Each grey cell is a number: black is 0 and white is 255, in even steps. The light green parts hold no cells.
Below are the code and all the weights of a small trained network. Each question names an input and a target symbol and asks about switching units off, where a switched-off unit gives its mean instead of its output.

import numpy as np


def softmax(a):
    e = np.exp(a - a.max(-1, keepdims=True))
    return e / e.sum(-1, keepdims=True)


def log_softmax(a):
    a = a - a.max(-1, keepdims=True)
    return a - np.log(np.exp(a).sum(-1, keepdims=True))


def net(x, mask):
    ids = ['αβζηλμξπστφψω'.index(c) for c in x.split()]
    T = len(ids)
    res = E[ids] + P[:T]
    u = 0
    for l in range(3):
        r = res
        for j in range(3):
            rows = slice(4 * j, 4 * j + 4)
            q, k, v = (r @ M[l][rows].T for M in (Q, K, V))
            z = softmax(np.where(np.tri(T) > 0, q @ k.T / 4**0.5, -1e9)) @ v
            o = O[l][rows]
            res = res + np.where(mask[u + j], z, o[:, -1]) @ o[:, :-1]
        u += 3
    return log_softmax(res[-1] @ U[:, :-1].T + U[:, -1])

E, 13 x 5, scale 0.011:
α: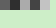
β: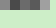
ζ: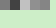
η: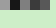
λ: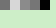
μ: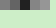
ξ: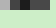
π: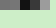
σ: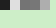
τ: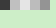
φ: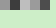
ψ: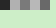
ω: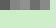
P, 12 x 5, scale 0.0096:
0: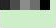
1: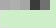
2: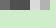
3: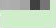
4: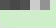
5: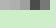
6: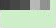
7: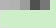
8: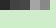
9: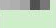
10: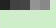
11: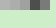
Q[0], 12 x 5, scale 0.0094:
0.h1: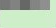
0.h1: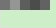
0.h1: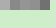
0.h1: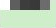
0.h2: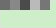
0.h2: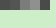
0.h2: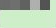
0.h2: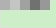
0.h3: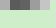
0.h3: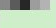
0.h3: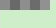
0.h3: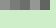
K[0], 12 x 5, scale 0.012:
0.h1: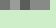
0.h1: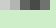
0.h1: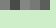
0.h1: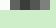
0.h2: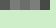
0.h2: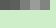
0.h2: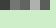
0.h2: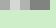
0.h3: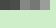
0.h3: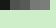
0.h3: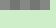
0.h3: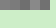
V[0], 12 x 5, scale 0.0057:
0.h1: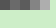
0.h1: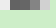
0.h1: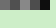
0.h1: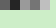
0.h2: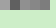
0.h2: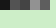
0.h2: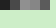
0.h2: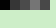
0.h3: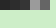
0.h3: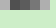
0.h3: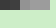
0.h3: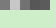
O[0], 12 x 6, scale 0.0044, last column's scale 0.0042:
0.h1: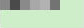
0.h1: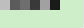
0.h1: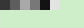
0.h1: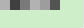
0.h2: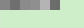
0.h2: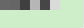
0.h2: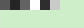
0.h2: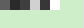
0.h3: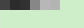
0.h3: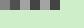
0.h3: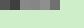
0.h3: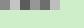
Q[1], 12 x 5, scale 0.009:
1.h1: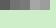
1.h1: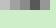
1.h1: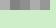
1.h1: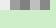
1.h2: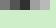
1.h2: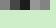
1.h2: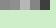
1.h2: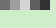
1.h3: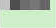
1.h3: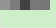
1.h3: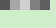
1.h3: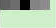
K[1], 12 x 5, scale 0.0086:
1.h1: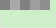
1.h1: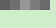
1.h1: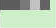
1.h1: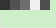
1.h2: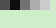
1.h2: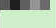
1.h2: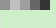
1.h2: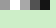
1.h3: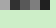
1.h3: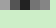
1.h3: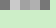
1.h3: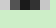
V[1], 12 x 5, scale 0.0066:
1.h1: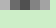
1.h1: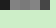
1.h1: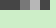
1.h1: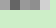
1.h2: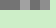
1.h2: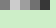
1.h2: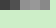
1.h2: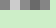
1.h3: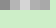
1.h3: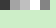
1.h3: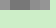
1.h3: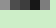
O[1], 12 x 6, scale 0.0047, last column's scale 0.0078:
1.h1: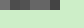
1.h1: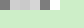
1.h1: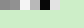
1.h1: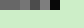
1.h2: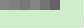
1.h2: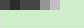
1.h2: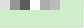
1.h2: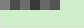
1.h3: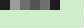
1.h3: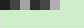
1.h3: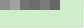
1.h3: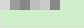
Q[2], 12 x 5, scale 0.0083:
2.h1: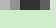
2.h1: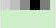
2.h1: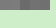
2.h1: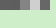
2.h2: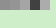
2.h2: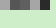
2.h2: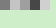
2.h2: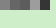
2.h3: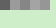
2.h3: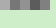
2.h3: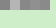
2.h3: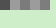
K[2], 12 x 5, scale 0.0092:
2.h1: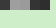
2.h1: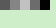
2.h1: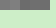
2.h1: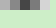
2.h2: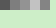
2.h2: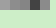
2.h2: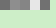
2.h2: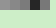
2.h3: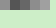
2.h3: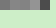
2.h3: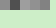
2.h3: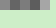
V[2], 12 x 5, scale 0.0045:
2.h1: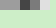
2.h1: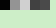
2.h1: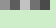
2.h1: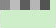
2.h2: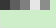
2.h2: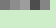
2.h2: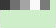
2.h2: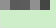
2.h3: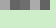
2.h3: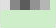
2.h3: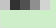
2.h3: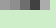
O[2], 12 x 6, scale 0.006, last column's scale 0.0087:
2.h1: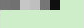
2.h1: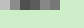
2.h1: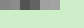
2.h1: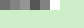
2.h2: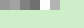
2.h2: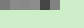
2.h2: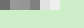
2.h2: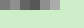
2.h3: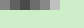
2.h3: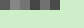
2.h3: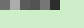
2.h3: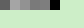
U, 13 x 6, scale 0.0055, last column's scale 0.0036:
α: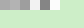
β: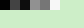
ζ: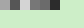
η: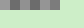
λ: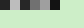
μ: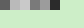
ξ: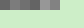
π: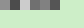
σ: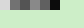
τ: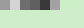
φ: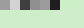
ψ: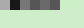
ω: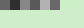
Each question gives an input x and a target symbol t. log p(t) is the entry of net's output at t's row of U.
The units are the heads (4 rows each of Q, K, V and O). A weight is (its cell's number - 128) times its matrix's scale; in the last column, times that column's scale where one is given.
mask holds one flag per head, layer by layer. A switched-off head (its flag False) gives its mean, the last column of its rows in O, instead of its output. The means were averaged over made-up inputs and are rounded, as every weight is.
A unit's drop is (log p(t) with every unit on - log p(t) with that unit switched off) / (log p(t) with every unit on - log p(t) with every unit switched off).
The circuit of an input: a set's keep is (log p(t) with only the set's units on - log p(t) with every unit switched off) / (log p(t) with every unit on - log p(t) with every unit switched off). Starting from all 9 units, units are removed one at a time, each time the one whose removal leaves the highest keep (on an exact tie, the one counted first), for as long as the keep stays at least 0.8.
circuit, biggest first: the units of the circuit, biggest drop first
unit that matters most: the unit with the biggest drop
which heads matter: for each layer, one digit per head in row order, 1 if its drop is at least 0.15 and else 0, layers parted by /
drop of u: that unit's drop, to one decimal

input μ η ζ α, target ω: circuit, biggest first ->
(0.h2, 1.h1, 2.h2, 0.h3)
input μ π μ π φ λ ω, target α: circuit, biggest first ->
(1.h2, 1.h3)
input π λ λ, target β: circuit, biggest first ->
(1.h2, 0.h1, 0.h3)
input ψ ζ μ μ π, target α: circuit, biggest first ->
(1.h2, 2.h1)
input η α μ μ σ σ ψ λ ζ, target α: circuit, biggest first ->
(1.h2, 0.h1)
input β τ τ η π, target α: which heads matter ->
000 / 011 / 100
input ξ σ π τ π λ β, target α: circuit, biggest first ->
(1.h2, 1.h3)
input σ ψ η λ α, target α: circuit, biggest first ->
(1.h2, 2.h1)
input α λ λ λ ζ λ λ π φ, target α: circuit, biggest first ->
(1.h2, 0.h2, 0.h3)
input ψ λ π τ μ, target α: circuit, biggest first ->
(1.h2, 2.h1)
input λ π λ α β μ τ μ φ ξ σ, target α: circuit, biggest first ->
(1.h2, 1.h3)
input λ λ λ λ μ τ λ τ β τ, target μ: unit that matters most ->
1.h1
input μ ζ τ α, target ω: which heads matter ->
010 / 100 / 010
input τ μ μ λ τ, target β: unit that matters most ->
1.h3
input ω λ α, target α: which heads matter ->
100 / 010 / 100
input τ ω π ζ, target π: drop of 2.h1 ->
0.2
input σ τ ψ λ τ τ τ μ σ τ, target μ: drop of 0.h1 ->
0.1
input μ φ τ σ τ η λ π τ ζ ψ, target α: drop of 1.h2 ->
1.1
